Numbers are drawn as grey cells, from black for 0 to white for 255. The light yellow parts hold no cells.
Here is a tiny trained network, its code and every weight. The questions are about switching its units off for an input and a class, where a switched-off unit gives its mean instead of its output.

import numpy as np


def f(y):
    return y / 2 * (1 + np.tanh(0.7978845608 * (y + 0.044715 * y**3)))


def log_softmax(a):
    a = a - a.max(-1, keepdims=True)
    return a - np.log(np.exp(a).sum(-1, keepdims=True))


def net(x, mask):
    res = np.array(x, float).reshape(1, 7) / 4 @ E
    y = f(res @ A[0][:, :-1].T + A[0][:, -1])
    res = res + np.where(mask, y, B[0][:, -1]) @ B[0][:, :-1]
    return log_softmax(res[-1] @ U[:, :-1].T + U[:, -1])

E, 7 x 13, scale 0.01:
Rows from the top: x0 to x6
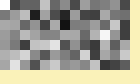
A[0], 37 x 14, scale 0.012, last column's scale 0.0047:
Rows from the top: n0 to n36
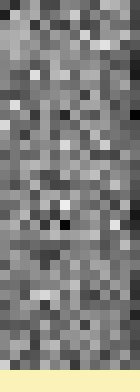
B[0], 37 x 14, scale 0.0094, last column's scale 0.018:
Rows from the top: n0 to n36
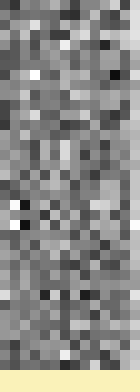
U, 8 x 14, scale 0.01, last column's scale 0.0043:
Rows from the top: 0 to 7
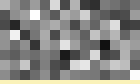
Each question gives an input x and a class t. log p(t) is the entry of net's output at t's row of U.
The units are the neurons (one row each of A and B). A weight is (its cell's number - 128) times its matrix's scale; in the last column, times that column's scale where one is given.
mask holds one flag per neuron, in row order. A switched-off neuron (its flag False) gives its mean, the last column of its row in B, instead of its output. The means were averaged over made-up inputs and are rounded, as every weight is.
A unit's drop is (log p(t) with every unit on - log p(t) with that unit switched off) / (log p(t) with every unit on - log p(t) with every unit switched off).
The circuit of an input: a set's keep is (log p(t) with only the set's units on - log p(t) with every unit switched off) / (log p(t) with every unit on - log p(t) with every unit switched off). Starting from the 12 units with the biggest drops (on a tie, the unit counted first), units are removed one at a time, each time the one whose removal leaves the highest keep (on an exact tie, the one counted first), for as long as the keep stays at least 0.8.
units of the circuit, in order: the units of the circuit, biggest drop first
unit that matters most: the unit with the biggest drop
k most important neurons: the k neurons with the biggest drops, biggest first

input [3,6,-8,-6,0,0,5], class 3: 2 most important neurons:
n20, n15
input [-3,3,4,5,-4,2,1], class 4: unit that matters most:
n4
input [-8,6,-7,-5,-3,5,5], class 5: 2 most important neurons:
n1, n22
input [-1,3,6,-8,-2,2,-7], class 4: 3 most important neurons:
n24, n35, n34
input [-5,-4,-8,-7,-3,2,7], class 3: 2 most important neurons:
n20, n15
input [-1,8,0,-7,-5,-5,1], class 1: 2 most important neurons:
n11, n2
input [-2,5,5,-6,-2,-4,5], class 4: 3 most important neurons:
n35, n7, n20
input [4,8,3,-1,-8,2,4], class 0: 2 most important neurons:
n21, n25
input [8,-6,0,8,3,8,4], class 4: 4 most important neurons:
n4, n14, n16, n1
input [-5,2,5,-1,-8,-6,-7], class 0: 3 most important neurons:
n21, n17, n25
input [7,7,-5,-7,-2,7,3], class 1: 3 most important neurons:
n2, n11, n4
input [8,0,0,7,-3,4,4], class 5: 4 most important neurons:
n36, n12, n35, n15
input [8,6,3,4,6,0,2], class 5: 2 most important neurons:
n36, n12
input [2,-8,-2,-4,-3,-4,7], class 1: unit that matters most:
n7
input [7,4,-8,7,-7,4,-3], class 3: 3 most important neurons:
n20, n29, n14
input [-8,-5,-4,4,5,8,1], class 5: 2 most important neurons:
n1, n26
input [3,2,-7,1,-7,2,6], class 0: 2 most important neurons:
n21, n22
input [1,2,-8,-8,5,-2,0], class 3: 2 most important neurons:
n20, n4
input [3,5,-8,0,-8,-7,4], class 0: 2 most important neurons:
n21, n22
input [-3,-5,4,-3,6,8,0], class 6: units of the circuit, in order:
n3
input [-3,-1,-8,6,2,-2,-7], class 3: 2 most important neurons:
n20, n14
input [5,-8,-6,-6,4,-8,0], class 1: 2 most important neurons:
n7, n3
